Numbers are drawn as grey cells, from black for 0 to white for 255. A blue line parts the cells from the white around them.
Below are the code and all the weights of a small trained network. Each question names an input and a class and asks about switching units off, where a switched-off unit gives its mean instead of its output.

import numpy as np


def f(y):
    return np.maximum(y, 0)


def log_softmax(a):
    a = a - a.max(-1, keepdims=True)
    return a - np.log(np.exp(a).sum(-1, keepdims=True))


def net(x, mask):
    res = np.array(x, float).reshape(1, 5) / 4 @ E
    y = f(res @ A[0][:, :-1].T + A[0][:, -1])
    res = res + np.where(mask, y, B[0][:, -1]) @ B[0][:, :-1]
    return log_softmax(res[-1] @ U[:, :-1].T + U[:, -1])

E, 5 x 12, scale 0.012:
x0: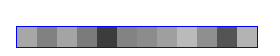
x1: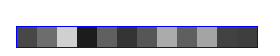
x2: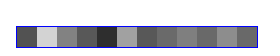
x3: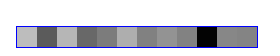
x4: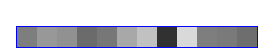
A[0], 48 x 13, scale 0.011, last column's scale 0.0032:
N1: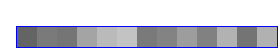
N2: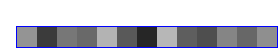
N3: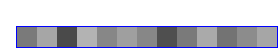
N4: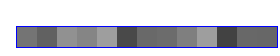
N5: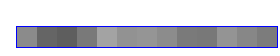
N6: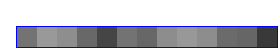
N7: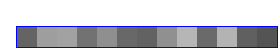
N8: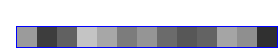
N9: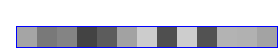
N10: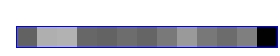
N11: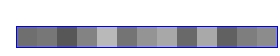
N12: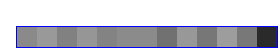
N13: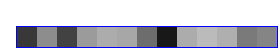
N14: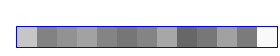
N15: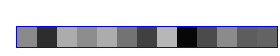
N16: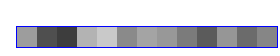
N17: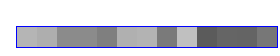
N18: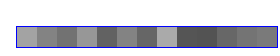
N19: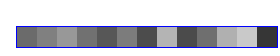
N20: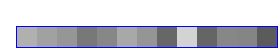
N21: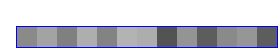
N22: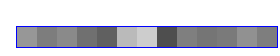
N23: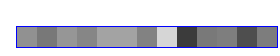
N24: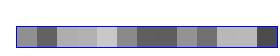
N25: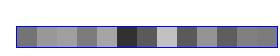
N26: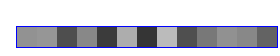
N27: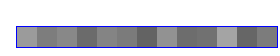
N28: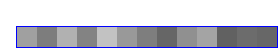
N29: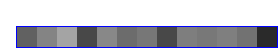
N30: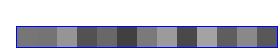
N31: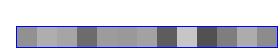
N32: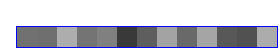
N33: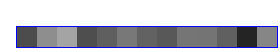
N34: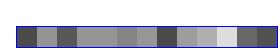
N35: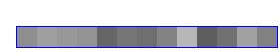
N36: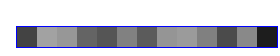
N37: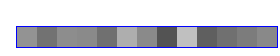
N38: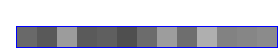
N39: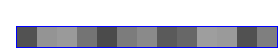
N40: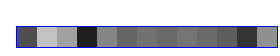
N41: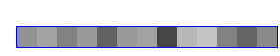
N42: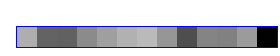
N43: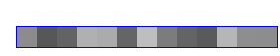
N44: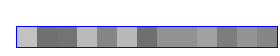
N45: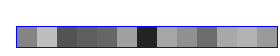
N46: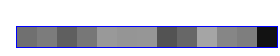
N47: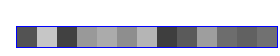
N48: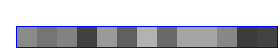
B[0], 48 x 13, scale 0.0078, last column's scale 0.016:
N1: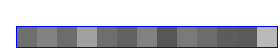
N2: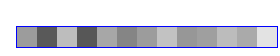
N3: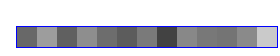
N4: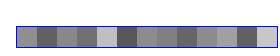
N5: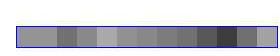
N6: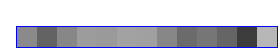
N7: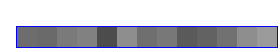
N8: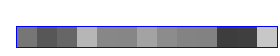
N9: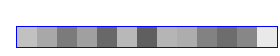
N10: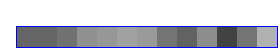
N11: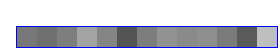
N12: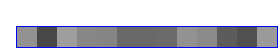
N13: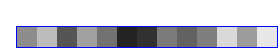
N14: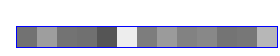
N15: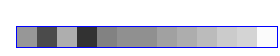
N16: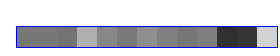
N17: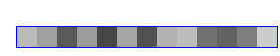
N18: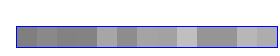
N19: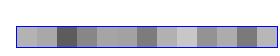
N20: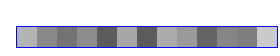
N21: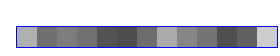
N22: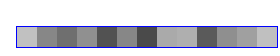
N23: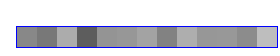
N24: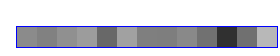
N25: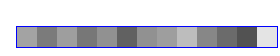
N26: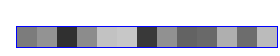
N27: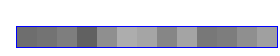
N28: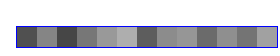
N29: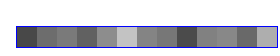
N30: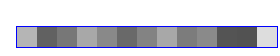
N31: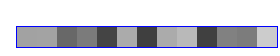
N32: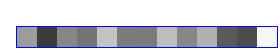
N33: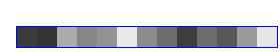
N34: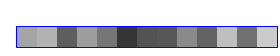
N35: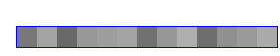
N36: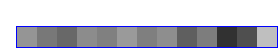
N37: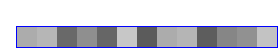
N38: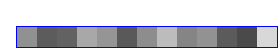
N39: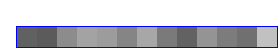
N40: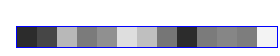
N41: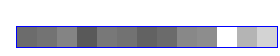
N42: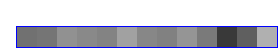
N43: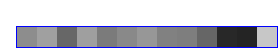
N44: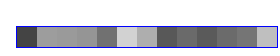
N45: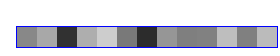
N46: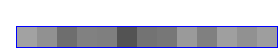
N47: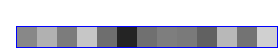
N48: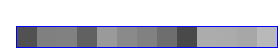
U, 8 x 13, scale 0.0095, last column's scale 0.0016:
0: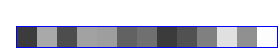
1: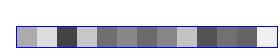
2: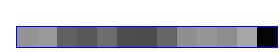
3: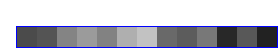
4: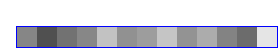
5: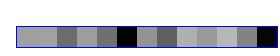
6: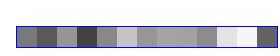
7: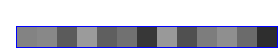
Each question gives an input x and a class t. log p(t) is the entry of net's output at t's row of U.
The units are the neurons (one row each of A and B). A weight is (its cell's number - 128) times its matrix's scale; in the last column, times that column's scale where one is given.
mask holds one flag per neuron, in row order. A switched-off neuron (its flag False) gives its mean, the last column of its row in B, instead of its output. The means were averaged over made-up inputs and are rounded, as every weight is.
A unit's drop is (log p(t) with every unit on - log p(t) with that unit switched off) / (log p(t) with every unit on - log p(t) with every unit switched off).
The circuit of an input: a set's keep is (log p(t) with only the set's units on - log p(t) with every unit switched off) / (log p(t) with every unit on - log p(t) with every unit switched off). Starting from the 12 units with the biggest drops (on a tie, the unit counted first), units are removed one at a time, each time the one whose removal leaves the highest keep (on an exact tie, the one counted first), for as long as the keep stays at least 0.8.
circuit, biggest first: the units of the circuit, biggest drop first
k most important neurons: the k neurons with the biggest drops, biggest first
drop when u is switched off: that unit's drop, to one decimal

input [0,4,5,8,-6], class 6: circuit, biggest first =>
(N15)
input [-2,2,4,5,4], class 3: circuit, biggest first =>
(N40; N33)
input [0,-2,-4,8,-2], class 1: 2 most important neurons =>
(N40; N32)
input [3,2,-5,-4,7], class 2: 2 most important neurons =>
(N41; N48)
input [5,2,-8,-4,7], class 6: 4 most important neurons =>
(N41; N48; N43; N16)
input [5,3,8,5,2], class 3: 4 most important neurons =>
(N40; N33; N10; N13)
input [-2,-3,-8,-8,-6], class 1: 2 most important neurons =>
(N43; N40)
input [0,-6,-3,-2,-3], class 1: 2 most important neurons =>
(N40; N33)
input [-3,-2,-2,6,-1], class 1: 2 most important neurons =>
(N40; N33)
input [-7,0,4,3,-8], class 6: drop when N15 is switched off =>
0.2
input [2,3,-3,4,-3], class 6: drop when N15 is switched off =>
0.3
